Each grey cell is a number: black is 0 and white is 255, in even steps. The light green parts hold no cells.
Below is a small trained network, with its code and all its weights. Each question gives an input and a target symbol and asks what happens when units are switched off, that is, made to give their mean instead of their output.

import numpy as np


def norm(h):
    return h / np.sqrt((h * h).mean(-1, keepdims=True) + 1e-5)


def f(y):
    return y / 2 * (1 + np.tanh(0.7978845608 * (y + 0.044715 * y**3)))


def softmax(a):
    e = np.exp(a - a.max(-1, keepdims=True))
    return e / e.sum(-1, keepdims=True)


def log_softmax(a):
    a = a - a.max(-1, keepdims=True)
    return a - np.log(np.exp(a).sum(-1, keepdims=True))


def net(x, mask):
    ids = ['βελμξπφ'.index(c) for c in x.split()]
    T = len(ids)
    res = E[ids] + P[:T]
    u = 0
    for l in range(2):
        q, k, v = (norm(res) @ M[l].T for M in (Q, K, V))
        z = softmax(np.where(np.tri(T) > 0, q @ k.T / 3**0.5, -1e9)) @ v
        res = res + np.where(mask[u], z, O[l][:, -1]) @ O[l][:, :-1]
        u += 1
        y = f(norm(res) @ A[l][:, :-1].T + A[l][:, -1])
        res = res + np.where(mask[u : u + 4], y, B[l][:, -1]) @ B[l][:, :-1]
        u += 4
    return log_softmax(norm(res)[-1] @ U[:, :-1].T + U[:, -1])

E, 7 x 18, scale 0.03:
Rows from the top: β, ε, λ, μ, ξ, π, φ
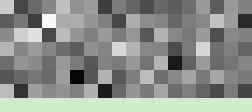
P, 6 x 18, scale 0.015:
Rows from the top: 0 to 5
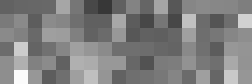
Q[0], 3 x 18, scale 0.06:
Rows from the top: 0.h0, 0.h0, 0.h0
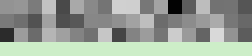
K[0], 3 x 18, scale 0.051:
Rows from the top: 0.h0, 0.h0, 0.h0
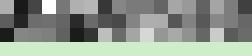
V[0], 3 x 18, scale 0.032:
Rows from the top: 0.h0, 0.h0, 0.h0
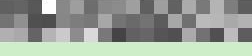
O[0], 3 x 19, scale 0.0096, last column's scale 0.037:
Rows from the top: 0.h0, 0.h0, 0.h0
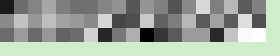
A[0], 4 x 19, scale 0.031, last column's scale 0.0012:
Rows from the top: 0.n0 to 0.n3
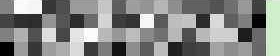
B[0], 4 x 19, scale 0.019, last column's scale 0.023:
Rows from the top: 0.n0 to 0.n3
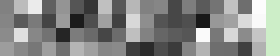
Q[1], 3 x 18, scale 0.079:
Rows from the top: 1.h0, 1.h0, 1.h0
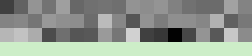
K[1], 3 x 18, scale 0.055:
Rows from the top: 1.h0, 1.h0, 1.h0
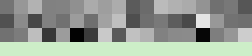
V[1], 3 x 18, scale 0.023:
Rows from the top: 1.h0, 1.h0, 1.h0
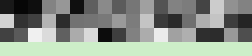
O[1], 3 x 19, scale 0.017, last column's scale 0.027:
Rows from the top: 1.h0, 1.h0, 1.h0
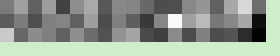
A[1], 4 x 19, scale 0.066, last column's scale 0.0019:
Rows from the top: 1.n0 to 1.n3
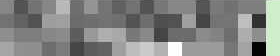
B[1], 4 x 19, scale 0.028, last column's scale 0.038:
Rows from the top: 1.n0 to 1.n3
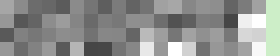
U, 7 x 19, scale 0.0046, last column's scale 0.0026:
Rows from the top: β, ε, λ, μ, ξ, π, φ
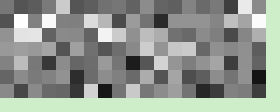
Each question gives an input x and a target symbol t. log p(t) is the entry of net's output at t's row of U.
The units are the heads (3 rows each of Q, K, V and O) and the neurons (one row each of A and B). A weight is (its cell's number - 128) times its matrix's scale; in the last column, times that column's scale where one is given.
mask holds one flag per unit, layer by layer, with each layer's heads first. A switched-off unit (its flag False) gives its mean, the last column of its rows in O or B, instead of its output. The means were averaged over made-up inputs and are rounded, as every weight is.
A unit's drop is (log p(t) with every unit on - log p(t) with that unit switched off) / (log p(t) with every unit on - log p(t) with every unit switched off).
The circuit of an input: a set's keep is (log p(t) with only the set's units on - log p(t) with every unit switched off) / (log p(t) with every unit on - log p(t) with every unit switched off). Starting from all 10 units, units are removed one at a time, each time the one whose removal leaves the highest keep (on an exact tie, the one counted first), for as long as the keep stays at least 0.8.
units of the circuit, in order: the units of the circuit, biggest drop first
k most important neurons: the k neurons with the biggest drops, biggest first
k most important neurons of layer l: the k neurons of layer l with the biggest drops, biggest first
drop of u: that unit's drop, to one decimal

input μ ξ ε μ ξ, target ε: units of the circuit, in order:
0.h0, 0.n1, 1.n3
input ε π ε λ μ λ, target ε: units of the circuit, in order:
0.h0, 1.h0, 0.n1
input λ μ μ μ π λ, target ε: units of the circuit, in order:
0.h0, 0.n1, 1.h0
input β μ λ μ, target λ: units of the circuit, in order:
1.h0, 0.n1
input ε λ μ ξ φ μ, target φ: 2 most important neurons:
0.n0, 1.n2
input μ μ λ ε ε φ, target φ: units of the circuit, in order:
0.h0, 1.n2
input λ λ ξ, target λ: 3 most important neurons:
0.n1, 1.n3, 1.n1
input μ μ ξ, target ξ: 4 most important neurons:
0.n1, 0.n3, 0.n0, 1.n3
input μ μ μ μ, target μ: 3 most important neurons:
0.n1, 1.n3, 0.n0
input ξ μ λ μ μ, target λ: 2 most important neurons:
1.n3, 0.n1
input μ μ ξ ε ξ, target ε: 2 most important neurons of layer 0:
0.n1, 0.n3
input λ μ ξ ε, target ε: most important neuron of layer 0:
0.n0
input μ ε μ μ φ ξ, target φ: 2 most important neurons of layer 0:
0.n1, 0.n0
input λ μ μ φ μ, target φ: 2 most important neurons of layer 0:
0.n0, 0.n1
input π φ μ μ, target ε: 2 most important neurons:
0.n1, 1.n3
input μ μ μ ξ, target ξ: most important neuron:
0.n1
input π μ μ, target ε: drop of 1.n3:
0.2
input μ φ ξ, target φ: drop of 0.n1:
0.6
